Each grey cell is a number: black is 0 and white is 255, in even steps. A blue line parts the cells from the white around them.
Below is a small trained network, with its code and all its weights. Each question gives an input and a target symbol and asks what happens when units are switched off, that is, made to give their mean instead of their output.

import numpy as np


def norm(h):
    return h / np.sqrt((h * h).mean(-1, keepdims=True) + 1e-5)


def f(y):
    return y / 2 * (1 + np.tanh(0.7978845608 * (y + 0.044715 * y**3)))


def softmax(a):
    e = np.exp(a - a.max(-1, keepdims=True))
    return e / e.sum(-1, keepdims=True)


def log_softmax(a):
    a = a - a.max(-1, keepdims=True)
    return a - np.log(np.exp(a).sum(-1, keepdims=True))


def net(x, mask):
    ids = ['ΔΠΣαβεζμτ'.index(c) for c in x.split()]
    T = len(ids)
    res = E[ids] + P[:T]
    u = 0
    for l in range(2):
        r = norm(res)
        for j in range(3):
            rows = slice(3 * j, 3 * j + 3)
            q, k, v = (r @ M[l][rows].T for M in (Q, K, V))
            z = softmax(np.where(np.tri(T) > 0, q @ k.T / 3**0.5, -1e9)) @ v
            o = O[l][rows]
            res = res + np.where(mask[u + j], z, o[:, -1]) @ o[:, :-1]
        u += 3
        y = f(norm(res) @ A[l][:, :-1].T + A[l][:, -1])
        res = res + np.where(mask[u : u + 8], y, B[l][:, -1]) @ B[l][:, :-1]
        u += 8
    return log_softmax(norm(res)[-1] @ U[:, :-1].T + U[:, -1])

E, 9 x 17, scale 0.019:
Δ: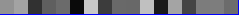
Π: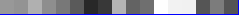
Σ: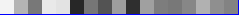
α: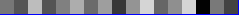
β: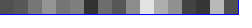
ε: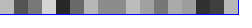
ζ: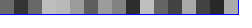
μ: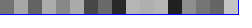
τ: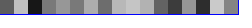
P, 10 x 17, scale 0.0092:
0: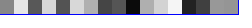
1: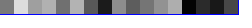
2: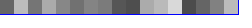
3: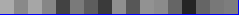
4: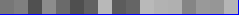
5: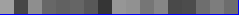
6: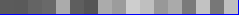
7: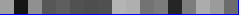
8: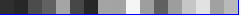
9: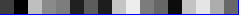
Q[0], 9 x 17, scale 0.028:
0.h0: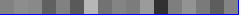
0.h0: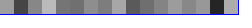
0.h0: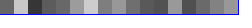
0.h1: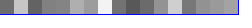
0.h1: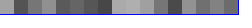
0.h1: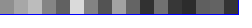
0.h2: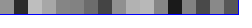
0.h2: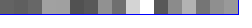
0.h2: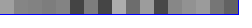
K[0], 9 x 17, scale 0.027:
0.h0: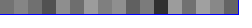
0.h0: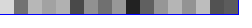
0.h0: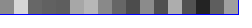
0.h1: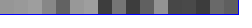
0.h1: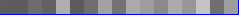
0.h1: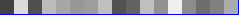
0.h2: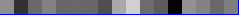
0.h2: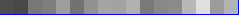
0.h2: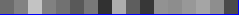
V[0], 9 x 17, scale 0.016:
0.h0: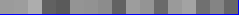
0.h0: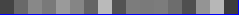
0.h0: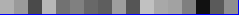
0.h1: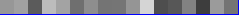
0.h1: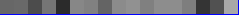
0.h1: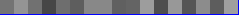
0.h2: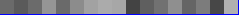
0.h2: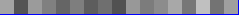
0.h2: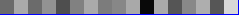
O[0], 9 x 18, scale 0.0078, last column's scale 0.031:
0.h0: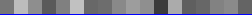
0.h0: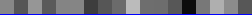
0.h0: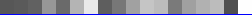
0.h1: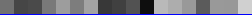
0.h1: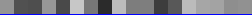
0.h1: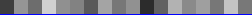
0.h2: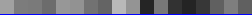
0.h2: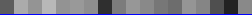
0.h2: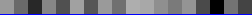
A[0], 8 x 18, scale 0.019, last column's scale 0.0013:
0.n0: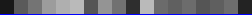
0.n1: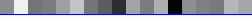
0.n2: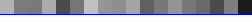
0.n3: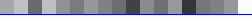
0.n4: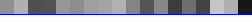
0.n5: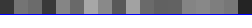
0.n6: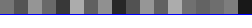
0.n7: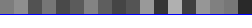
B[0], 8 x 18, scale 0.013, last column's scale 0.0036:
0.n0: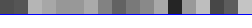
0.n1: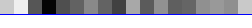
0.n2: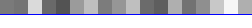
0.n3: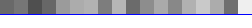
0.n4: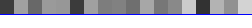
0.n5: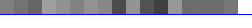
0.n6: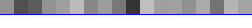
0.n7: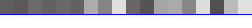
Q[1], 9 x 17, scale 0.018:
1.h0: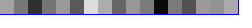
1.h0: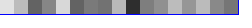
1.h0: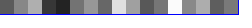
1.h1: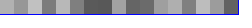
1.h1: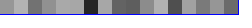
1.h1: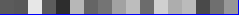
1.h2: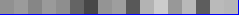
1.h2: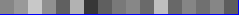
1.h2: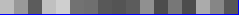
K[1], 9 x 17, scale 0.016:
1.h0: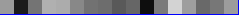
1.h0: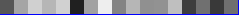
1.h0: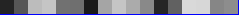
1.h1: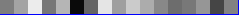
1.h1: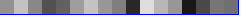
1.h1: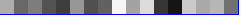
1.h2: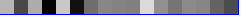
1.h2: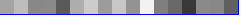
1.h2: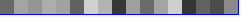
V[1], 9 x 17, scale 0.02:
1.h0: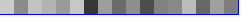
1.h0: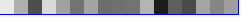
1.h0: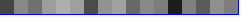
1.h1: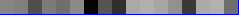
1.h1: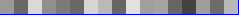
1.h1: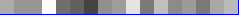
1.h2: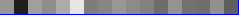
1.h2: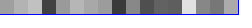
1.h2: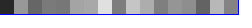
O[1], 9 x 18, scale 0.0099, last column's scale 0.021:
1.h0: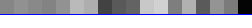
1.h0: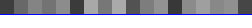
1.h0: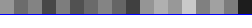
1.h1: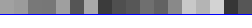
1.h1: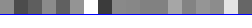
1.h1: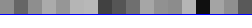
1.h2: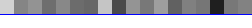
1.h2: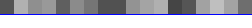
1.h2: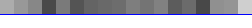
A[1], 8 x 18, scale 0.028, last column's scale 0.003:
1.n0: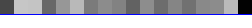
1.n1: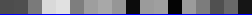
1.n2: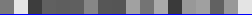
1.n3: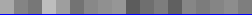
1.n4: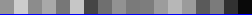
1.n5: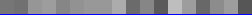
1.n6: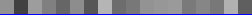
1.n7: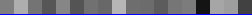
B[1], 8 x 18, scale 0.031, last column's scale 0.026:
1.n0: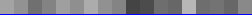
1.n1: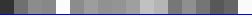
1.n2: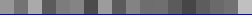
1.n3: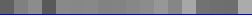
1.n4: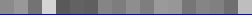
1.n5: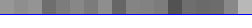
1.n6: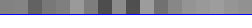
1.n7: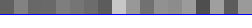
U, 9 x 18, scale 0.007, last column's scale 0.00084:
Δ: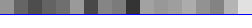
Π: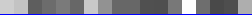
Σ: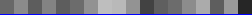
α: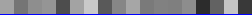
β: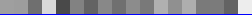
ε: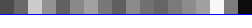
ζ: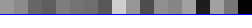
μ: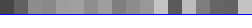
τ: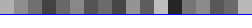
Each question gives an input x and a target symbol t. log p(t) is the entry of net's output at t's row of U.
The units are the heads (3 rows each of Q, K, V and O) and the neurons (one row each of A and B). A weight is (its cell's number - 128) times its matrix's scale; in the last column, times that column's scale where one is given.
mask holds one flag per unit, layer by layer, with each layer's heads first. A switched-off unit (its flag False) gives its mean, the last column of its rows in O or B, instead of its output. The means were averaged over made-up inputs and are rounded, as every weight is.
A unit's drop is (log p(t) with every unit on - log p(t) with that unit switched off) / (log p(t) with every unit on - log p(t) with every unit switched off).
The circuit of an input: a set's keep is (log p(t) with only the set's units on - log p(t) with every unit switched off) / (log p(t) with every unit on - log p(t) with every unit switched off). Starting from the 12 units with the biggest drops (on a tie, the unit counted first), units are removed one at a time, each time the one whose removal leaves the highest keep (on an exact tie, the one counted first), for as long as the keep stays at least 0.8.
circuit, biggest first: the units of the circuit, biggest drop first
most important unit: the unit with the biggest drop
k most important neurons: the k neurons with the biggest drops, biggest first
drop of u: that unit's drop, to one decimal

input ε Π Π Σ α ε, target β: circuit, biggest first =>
[0.h1 1.h1 1.n4]
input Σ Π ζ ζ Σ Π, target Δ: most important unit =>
0.h1
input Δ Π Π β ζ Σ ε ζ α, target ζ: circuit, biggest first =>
[0.h0 1.n7]
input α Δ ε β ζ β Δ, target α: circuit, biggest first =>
[0.h1 1.h1 1.n1]
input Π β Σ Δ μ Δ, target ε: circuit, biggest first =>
[0.h1 1.h2 0.n1 1.n1]
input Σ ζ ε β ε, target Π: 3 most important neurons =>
[0.n2 1.n1 1.n2]
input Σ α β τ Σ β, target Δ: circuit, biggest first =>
[0.h2 1.n6]
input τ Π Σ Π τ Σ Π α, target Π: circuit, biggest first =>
[1.n0 0.h2 0.h0]
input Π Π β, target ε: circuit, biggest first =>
[1.n1 0.h2]
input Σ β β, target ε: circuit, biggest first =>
[0.h2 1.n1]
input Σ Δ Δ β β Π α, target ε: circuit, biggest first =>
[0.h2 1.n1]
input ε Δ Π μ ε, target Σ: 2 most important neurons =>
[0.n2 1.n1]
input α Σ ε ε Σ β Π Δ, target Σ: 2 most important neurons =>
[0.n7 1.n1]
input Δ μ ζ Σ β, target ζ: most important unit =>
0.h2
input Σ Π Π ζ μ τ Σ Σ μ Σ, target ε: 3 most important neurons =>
[0.n3 0.n1 1.n1]
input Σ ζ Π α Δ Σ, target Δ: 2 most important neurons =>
[1.n6 1.n1]
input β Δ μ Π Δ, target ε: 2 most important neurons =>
[0.n1 1.n1]
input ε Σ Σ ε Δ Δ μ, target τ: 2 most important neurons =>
[0.n1 1.n2]
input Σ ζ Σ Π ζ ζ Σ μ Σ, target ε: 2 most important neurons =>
[0.n1 1.n1]
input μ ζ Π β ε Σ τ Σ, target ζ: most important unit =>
1.h2
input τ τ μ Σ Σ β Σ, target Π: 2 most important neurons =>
[0.n3 1.n1]
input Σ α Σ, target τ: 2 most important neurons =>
[0.n3 1.n1]
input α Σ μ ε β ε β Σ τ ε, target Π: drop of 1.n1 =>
0.2
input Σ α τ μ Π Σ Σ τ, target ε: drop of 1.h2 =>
0.3
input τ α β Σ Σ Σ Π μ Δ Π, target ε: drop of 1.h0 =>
0.0
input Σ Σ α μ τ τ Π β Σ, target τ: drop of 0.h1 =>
1.2
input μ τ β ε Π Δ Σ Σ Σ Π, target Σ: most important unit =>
0.h1
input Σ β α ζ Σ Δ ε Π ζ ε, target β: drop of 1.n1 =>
0.1
